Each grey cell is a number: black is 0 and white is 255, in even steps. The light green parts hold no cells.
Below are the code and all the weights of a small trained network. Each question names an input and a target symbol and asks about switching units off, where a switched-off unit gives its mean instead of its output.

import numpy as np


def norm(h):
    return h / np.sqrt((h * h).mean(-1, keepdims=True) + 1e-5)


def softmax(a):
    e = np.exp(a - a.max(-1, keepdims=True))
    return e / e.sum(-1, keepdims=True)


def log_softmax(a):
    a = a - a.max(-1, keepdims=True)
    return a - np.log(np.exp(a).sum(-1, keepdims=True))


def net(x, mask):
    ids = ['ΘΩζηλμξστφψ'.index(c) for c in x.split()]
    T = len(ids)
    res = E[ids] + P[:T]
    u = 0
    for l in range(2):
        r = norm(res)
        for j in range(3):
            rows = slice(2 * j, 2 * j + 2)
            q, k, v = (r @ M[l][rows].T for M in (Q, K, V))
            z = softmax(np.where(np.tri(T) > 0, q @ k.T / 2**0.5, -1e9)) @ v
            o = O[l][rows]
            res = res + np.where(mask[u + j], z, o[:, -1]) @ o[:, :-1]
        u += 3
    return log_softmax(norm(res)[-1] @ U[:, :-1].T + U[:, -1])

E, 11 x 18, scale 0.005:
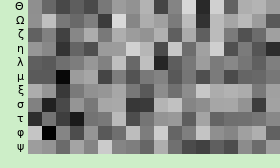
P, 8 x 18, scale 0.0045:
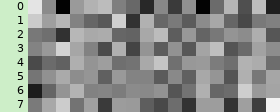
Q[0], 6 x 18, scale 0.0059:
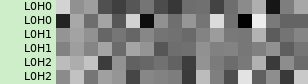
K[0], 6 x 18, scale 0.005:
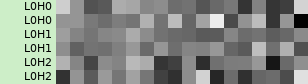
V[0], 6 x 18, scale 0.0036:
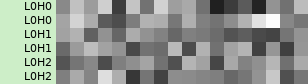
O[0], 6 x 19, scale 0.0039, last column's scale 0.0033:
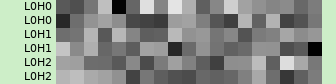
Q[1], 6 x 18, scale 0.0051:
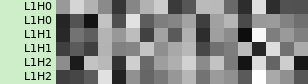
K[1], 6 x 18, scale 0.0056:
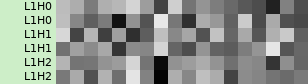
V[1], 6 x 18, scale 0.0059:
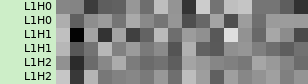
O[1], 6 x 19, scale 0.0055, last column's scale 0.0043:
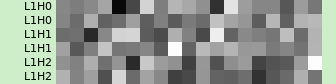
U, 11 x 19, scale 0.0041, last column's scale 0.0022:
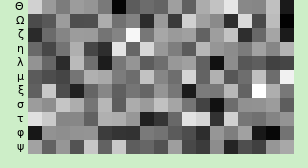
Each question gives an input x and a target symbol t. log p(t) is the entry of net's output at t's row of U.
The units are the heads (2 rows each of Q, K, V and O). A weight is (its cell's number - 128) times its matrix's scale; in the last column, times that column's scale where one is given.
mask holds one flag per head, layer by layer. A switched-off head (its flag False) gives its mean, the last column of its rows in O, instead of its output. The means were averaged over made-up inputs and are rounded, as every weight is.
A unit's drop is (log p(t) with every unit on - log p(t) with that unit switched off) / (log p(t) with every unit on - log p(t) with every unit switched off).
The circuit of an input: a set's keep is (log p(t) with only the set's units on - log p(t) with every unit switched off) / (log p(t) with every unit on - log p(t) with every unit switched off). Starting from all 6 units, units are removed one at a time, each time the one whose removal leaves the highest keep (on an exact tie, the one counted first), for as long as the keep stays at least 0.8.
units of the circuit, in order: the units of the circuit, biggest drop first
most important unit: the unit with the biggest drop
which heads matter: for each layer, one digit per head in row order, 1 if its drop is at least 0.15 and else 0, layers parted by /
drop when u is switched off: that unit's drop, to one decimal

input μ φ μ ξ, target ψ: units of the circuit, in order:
(L1H2)
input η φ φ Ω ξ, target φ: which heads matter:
100 / 000
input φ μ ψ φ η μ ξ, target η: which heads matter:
100 / 100
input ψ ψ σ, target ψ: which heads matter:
100 / 111
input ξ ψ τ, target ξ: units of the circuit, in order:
(L1H1 L0H0 L0H1 L1H2)
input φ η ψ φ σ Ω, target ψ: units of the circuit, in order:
(L1H2 L0H1)
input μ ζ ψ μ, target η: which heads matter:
100 / 011
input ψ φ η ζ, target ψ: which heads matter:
000 / 001
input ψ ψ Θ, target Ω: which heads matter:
010 / 110
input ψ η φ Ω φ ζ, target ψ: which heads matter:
000 / 001
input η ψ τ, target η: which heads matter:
000 / 100
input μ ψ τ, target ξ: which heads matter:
110 / 011
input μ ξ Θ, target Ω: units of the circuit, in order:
(L1H0 L1H1)
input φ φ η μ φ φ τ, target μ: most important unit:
L1H1
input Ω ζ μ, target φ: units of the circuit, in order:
(L1H1 L1H2 L1H0 L0H0)
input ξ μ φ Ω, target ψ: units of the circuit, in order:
(L1H2 L0H0)
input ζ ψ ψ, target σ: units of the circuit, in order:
(L1H1 L1H0 L0H1 L1H2)
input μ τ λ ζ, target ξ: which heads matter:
000 / 011
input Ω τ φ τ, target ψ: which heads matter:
100 / 001
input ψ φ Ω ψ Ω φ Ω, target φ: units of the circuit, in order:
(L0H0)
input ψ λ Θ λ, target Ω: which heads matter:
010 / 111
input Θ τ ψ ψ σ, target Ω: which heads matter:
010 / 100
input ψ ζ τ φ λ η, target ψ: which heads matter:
000 / 001
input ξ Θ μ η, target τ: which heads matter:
100 / 011
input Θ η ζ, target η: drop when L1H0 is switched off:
0.7
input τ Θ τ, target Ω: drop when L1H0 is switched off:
0.3
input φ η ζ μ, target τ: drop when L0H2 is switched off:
0.1
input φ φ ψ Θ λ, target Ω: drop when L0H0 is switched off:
-0.1
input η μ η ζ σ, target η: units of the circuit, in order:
(L1H0)
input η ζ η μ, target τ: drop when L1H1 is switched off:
0.1
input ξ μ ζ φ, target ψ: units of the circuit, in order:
(L1H2 L0H0)
